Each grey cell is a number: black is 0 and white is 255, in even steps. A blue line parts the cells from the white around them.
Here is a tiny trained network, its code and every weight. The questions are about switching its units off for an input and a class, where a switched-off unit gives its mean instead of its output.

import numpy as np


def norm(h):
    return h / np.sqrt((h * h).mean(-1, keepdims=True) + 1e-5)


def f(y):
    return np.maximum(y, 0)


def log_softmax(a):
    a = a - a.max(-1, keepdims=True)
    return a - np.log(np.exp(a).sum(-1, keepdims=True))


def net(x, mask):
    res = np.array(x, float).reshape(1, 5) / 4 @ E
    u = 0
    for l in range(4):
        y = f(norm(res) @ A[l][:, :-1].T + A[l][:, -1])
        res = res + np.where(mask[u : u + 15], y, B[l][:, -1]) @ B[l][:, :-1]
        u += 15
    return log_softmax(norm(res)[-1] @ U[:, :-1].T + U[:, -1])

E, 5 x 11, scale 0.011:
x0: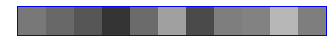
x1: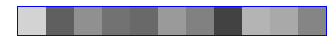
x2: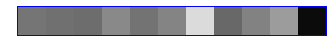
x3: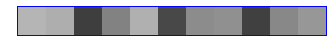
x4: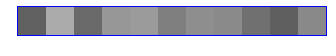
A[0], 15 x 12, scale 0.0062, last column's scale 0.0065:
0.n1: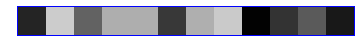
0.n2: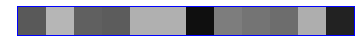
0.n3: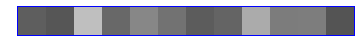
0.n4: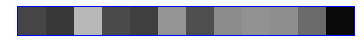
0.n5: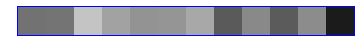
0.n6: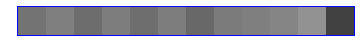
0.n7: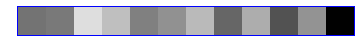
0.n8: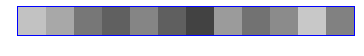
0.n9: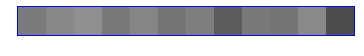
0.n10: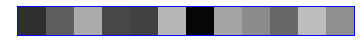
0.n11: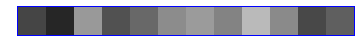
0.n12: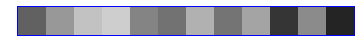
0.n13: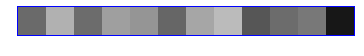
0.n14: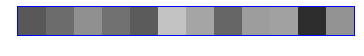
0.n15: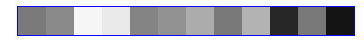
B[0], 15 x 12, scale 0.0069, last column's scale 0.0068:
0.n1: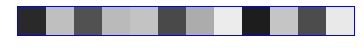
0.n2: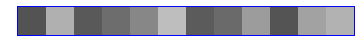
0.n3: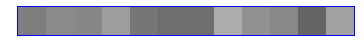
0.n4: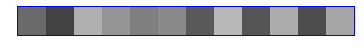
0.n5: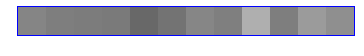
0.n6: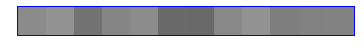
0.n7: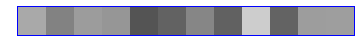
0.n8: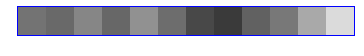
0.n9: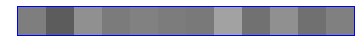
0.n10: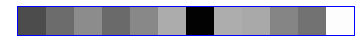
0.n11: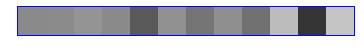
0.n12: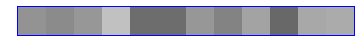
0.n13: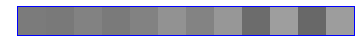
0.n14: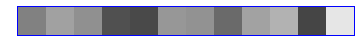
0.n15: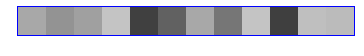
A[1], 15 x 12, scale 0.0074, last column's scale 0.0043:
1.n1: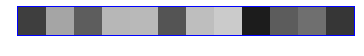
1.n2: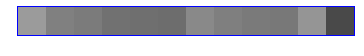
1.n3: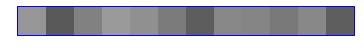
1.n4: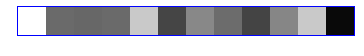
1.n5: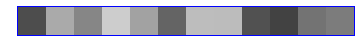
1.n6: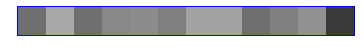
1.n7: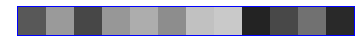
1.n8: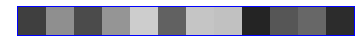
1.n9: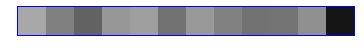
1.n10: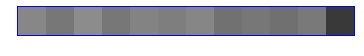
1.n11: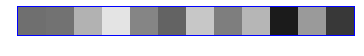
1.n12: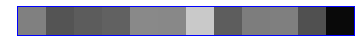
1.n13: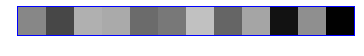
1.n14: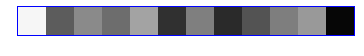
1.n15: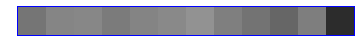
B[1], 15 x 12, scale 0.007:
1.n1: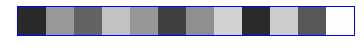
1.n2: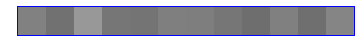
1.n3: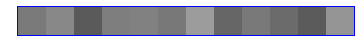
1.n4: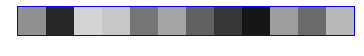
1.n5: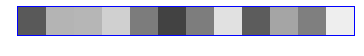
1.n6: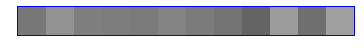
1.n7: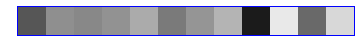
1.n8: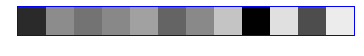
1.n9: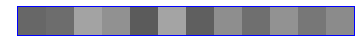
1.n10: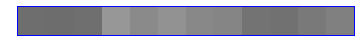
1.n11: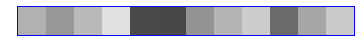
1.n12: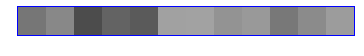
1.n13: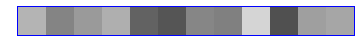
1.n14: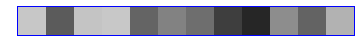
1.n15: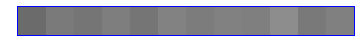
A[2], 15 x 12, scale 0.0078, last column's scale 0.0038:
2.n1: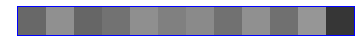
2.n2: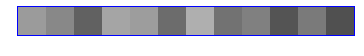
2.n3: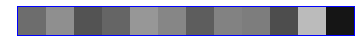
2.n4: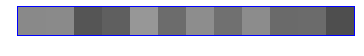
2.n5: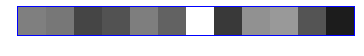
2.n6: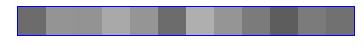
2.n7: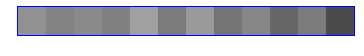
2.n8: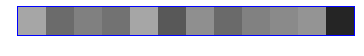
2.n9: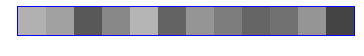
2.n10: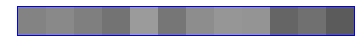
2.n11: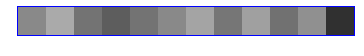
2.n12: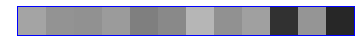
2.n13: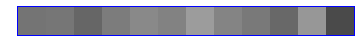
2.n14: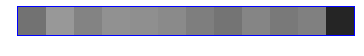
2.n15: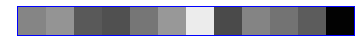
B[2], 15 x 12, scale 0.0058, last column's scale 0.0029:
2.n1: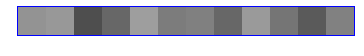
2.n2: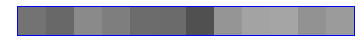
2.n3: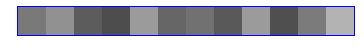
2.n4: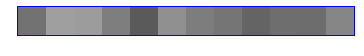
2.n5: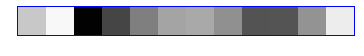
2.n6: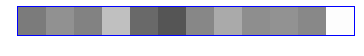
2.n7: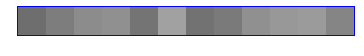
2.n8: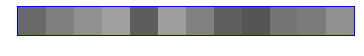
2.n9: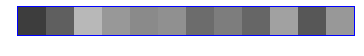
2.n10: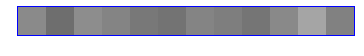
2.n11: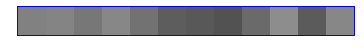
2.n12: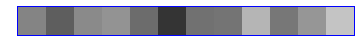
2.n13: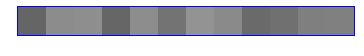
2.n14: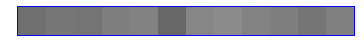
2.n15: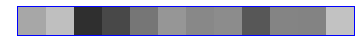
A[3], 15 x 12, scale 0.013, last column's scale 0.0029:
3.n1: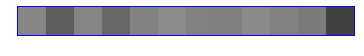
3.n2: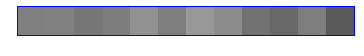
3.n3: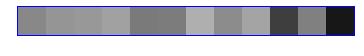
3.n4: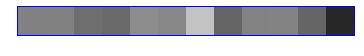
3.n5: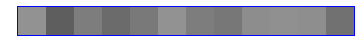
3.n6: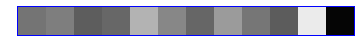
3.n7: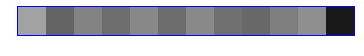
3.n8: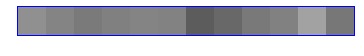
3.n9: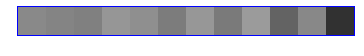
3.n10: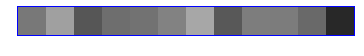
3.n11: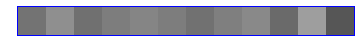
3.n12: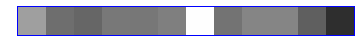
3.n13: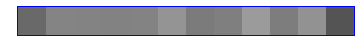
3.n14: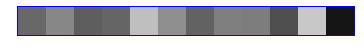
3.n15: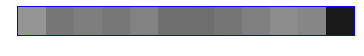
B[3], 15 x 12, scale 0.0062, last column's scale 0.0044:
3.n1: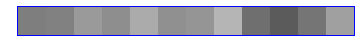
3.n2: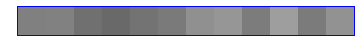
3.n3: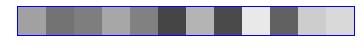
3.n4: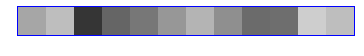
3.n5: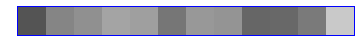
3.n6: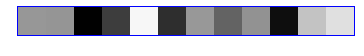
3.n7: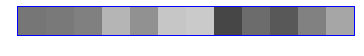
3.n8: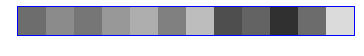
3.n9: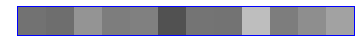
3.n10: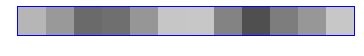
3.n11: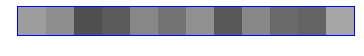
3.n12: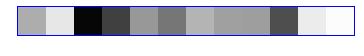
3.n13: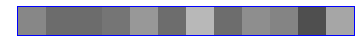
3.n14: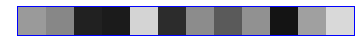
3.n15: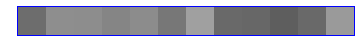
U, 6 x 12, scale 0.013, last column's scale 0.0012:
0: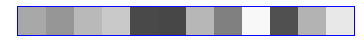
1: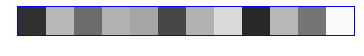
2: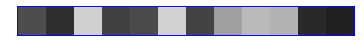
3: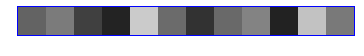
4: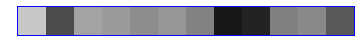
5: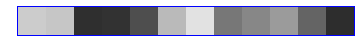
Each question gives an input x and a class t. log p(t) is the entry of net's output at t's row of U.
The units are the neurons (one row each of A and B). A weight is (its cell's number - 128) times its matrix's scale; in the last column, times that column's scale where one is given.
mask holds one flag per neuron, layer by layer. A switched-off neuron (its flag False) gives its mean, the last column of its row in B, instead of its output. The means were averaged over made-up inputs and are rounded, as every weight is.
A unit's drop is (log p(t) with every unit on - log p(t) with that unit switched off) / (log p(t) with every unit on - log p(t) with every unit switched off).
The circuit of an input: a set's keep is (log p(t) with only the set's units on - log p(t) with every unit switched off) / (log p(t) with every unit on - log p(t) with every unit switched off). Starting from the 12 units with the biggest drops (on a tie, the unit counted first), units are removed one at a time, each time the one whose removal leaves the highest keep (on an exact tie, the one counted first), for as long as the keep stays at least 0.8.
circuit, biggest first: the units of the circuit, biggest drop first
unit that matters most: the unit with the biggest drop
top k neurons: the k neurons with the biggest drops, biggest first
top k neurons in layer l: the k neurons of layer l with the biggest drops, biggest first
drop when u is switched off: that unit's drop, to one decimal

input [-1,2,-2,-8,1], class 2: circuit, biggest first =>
[0.n10]
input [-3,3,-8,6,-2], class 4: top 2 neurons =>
[1.n4, 1.n14]
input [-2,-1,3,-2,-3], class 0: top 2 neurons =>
[0.n15, 0.n7]
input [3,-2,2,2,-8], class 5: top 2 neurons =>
[0.n10, 1.n5]
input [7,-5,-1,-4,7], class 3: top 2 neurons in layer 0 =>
[0.n10, 0.n2]
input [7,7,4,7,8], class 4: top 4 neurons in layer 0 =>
[0.n14, 0.n1, 0.n11, 0.n2]
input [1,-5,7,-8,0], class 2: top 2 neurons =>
[0.n11, 0.n4]
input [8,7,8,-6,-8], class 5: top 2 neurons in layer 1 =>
[1.n5, 1.n4]
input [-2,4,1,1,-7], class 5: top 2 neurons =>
[0.n10, 0.n8]
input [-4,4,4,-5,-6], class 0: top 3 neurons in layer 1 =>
[1.n8, 1.n7, 1.n13]
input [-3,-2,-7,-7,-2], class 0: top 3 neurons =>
[0.n15, 0.n7, 0.n12]
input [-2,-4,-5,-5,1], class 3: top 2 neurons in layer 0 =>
[0.n10, 0.n2]
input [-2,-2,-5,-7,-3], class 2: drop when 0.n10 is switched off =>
0.9
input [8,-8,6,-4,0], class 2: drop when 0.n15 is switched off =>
0.0
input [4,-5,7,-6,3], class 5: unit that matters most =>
0.n14
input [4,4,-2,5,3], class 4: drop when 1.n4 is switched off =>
0.1
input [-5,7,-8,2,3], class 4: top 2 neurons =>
[1.n4, 1.n14]
